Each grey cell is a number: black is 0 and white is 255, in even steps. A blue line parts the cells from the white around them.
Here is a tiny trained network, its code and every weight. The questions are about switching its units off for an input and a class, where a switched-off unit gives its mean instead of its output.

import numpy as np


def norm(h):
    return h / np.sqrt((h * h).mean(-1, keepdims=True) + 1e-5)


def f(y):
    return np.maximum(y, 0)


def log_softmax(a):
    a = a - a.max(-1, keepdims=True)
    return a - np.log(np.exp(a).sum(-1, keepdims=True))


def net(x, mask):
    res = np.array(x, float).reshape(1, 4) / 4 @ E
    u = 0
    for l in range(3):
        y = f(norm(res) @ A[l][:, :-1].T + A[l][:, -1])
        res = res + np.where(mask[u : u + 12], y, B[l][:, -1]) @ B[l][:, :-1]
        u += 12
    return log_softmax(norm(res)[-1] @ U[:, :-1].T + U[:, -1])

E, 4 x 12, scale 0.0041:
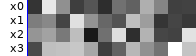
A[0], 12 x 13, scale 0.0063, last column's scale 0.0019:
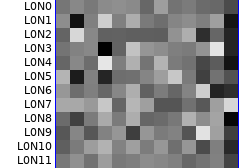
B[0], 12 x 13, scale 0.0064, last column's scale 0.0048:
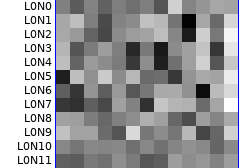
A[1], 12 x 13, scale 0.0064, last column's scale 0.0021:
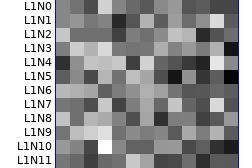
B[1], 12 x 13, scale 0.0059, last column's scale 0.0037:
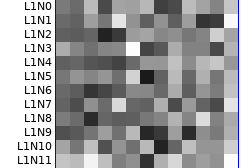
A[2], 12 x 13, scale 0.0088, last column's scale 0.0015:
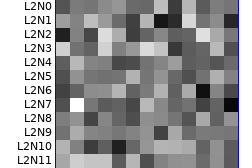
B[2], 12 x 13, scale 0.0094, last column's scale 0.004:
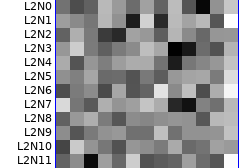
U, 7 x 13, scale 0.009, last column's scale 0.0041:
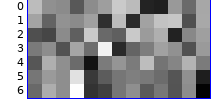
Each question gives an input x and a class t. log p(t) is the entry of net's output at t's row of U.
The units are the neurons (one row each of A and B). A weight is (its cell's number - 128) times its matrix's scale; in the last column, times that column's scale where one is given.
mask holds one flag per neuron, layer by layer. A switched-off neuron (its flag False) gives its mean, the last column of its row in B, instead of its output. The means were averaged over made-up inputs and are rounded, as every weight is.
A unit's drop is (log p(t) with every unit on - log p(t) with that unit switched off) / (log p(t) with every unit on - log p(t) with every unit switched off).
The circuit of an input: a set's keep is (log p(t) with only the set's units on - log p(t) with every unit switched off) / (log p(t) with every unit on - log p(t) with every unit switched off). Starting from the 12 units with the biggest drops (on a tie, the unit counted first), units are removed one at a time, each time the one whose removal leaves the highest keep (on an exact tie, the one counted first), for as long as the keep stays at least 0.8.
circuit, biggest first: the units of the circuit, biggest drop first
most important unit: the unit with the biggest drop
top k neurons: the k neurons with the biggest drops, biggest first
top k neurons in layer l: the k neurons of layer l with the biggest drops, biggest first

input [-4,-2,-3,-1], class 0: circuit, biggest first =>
(L0N1)
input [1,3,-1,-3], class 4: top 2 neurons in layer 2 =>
(L2N2, L2N8)
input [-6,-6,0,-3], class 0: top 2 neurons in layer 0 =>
(L0N1, L0N8)
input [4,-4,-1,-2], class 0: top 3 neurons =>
(L0N2, L0N7, L0N4)
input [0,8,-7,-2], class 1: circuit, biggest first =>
(L0N4, L1N10)
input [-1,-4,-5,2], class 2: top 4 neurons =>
(L0N6, L0N4, L1N10, L2N6)
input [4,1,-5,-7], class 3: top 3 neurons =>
(L0N7, L0N5, L1N11)
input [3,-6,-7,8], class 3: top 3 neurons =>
(L0N7, L0N9, L1N7)
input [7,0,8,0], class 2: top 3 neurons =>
(L1N1, L1N7, L0N1)
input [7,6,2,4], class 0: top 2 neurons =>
(L0N2, L0N3)
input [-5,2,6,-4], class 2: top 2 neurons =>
(L0N7, L1N7)
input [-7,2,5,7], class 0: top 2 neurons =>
(L0N1, L0N5)
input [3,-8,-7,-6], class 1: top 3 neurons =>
(L0N3, L0N7, L2N1)
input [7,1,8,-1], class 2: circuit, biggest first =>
(L1N1)
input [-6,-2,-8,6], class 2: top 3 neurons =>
(L0N6, L0N2, L2N0)
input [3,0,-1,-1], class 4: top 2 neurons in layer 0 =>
(L0N2, L0N1)
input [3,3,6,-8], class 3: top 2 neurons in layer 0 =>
(L0N5, L0N6)
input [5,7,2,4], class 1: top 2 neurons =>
(L1N10, L0N1)
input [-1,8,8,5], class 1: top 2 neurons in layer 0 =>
(L0N4, L0N6)
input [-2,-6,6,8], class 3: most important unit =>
L0N9
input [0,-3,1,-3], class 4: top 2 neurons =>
(L2N2, L1N10)
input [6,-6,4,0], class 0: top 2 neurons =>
(L0N2, L0N4)
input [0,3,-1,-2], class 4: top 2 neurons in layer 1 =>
(L1N8, L1N10)
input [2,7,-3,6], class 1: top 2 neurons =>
(L1N10, L0N5)
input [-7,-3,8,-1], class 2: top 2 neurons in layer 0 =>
(L0N7, L0N2)
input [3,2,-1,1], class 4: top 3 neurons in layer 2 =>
(L2N8, L2N10, L2N3)
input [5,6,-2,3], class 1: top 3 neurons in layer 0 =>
(L0N1, L0N4, L0N7)
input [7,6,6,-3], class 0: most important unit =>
L0N2
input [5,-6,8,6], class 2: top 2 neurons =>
(L1N1, L0N4)
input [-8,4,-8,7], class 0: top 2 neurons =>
(L0N7, L2N3)
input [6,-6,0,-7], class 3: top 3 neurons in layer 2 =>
(L2N11, L2N3, L2N1)
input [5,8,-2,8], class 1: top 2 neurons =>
(L1N10, L0N5)
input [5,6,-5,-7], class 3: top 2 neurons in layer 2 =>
(L2N1, L2N6)
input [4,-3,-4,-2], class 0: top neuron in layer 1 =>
(L1N1)
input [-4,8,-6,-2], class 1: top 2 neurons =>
(L0N4, L0N7)
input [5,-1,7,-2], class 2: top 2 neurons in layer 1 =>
(L1N1, L1N7)
